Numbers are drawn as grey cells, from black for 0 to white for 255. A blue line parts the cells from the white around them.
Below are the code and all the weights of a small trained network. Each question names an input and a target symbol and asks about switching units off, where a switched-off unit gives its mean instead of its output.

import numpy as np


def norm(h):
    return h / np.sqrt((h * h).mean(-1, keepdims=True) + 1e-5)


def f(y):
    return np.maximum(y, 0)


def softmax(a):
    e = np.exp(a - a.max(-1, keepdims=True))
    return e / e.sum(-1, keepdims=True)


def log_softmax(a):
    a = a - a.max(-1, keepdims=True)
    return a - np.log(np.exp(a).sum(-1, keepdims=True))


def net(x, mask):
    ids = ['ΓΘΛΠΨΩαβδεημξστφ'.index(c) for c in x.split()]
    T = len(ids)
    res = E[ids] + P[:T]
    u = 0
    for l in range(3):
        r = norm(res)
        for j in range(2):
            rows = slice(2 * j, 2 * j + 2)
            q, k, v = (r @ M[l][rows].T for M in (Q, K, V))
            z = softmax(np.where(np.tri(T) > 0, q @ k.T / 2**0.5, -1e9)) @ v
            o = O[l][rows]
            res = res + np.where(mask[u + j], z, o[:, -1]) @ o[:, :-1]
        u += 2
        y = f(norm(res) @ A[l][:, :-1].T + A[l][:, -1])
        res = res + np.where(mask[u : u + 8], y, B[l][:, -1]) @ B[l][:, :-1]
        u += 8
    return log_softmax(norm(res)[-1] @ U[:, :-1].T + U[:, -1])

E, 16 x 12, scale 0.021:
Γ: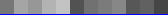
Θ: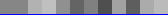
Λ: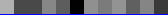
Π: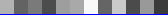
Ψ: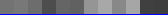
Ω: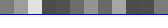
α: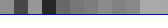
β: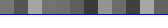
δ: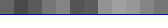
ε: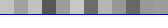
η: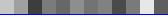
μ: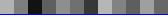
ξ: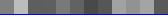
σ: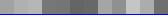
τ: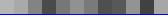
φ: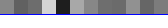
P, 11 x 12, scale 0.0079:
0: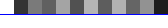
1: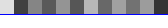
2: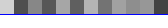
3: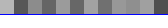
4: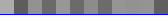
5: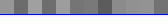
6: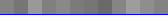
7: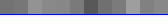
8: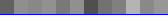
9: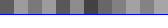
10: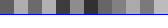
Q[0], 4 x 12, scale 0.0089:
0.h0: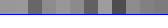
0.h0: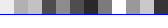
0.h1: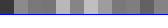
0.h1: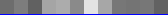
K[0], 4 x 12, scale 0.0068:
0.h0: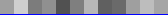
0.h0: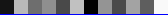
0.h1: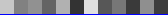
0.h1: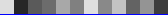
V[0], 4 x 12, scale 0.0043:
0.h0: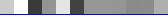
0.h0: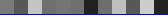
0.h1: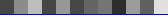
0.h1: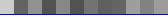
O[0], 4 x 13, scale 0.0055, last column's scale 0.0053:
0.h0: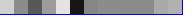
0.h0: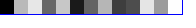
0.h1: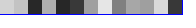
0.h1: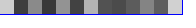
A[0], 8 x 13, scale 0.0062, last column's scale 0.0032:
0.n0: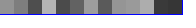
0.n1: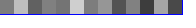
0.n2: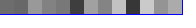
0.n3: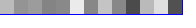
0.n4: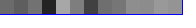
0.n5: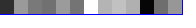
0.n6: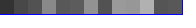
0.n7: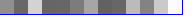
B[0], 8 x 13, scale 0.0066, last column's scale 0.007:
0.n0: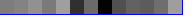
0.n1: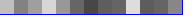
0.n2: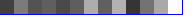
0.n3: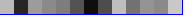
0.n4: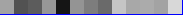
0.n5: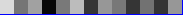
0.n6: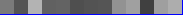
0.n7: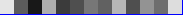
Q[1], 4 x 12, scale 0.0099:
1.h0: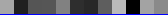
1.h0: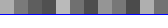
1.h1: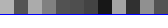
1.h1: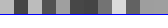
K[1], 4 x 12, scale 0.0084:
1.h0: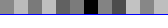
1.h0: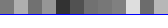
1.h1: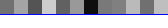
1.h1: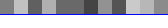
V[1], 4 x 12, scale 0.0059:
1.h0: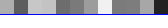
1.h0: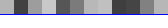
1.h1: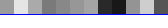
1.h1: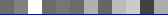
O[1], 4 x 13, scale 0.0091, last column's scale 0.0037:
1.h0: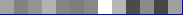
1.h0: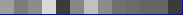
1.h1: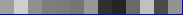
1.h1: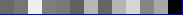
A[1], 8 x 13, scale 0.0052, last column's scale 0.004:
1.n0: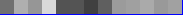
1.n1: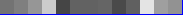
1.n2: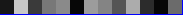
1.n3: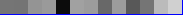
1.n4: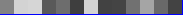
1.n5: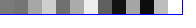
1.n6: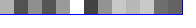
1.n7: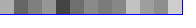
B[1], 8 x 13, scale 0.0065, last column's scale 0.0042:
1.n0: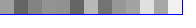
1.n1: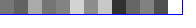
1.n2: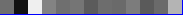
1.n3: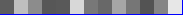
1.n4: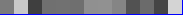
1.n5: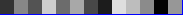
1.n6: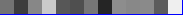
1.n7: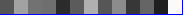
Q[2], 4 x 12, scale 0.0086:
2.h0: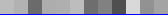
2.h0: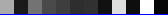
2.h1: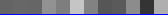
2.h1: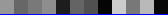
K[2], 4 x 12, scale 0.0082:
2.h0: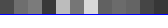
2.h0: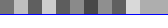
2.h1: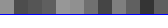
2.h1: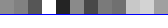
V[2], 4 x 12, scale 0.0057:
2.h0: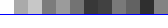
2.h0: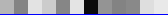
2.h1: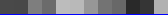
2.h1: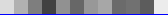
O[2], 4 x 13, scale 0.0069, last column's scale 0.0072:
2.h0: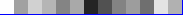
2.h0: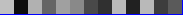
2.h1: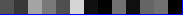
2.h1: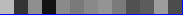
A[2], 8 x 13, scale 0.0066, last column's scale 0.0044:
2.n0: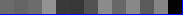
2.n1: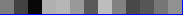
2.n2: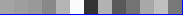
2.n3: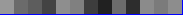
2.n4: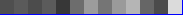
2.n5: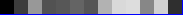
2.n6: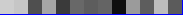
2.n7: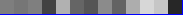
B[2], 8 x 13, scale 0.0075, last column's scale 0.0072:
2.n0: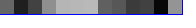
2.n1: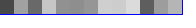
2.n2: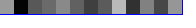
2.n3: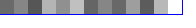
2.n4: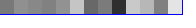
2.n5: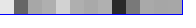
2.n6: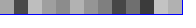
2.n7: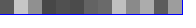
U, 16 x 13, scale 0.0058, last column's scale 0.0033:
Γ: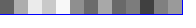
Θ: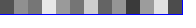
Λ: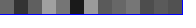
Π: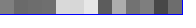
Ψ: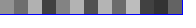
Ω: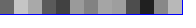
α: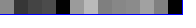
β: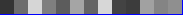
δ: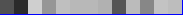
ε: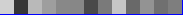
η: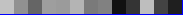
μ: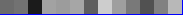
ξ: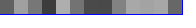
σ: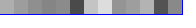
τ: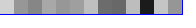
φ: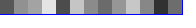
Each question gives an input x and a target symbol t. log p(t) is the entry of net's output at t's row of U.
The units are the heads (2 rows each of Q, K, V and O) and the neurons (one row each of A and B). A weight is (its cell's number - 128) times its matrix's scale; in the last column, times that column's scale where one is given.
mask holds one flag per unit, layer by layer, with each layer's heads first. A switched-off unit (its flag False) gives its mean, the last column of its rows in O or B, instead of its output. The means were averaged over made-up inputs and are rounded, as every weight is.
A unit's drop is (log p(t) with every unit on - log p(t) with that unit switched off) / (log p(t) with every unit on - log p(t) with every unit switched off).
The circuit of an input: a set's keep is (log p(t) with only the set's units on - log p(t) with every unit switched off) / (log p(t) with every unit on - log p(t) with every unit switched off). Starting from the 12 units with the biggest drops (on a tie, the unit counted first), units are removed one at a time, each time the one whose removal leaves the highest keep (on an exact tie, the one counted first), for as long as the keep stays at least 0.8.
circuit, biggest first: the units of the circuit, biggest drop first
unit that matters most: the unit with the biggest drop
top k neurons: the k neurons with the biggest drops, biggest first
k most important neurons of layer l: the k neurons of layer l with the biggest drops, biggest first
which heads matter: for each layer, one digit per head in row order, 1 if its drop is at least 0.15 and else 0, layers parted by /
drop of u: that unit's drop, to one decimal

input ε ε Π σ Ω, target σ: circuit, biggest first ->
(2.h1)
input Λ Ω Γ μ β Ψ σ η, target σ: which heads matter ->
00 / 10 / 01
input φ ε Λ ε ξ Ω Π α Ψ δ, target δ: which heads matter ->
00 / 01 / 00
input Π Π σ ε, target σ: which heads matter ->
00 / 01 / 11
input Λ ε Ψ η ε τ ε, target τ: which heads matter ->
11 / 10 / 10
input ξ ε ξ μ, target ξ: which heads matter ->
00 / 10 / 00
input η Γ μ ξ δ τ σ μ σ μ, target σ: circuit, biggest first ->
(2.h1; 2.n3)
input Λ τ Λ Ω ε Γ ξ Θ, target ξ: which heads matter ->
00 / 10 / 00
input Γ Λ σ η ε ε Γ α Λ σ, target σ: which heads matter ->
00 / 00 / 00
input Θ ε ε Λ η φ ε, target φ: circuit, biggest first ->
(2.h1; 0.h0; 1.n6)
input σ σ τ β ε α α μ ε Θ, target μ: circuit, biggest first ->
(1.h1; 0.n4)
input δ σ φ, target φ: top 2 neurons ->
(1.n5; 0.n6)
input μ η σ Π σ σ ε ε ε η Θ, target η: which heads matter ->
00 / 01 / 00
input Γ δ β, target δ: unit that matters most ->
1.h1
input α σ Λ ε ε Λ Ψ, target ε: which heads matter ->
00 / 00 / 10
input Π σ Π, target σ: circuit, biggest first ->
(2.h1; 1.h0)
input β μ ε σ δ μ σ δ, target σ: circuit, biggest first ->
(2.h1; 2.n3)
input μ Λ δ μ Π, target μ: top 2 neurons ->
(2.n1; 2.n3)
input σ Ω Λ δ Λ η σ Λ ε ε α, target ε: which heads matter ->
00 / 01 / 10
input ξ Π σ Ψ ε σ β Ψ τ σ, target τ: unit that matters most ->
0.h0
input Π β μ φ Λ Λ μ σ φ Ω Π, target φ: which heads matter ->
10 / 00 / 01
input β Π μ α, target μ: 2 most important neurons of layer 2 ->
(2.n1; 2.n3)
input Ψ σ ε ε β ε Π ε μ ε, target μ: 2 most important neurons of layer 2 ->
(2.n1; 2.n3)
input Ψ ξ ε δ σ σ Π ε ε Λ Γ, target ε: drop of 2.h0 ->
1.1
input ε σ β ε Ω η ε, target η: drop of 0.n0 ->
0.0
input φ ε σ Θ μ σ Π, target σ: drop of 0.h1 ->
-0.2
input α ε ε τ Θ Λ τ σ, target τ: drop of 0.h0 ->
0.7
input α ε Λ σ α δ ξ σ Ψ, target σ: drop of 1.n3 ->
0.1
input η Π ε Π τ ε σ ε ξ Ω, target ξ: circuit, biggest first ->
(1.h0)
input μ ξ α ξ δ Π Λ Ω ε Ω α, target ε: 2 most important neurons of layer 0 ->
(0.n2; 0.n1)
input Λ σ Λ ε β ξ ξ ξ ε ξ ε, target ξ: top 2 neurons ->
(2.n7; 0.n7)
